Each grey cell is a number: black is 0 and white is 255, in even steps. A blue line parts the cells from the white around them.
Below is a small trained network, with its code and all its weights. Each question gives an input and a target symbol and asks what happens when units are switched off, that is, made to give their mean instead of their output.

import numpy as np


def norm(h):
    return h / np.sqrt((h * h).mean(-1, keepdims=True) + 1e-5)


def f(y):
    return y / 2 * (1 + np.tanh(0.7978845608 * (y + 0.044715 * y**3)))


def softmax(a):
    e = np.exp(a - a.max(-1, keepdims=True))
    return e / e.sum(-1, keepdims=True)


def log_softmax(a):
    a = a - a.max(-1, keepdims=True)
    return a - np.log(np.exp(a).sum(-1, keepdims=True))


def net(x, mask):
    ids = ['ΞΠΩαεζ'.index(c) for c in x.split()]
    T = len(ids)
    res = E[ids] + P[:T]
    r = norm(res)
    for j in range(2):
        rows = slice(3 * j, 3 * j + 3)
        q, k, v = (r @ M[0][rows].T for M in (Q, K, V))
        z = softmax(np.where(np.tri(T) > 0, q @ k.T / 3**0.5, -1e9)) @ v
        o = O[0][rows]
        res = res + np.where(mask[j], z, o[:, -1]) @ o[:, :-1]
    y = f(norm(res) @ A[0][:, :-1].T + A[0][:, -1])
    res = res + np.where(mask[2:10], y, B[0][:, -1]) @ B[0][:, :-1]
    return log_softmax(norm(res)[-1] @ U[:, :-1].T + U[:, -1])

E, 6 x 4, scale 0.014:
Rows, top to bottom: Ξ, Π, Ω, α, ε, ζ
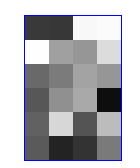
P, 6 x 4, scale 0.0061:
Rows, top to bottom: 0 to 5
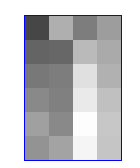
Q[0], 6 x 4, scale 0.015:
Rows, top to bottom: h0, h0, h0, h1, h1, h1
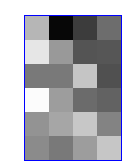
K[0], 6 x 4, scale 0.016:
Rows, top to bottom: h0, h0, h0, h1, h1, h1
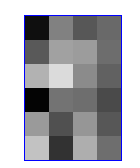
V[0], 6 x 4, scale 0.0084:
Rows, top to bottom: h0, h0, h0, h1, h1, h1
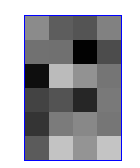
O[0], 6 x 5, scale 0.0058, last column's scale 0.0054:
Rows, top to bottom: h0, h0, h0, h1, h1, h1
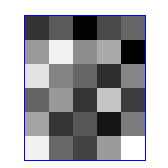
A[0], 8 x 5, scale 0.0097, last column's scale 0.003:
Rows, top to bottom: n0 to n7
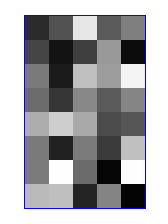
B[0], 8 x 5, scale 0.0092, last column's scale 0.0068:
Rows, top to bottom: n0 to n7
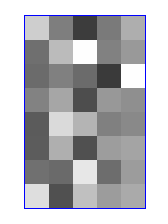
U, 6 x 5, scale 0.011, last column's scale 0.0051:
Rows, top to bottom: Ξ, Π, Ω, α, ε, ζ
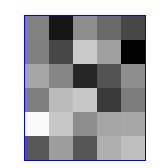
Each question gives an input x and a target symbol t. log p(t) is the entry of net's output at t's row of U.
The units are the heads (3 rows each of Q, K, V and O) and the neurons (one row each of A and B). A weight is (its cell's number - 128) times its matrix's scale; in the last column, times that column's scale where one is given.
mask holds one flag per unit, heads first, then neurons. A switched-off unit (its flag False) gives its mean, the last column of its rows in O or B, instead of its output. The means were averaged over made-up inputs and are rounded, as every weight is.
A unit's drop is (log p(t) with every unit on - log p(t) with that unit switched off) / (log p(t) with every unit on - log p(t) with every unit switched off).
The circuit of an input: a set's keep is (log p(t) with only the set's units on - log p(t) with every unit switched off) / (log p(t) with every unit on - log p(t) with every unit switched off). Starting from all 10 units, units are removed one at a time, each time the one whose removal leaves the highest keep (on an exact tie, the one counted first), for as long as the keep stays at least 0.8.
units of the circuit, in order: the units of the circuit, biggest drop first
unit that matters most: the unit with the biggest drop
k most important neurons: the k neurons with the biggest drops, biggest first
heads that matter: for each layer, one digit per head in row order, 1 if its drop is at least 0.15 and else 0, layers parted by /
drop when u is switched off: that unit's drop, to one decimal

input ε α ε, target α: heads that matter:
11
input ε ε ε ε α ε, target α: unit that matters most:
h1
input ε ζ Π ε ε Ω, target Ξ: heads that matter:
11
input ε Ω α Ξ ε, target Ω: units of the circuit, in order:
(h0; h1; n1; n7)
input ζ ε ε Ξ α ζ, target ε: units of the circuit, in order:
(h0; n1; h1)
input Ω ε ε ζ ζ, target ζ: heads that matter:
11
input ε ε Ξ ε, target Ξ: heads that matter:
10
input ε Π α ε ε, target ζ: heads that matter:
10
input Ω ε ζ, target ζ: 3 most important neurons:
(n5; n1; n0)
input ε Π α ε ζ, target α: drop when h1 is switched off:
0.1
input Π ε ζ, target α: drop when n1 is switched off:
0.9
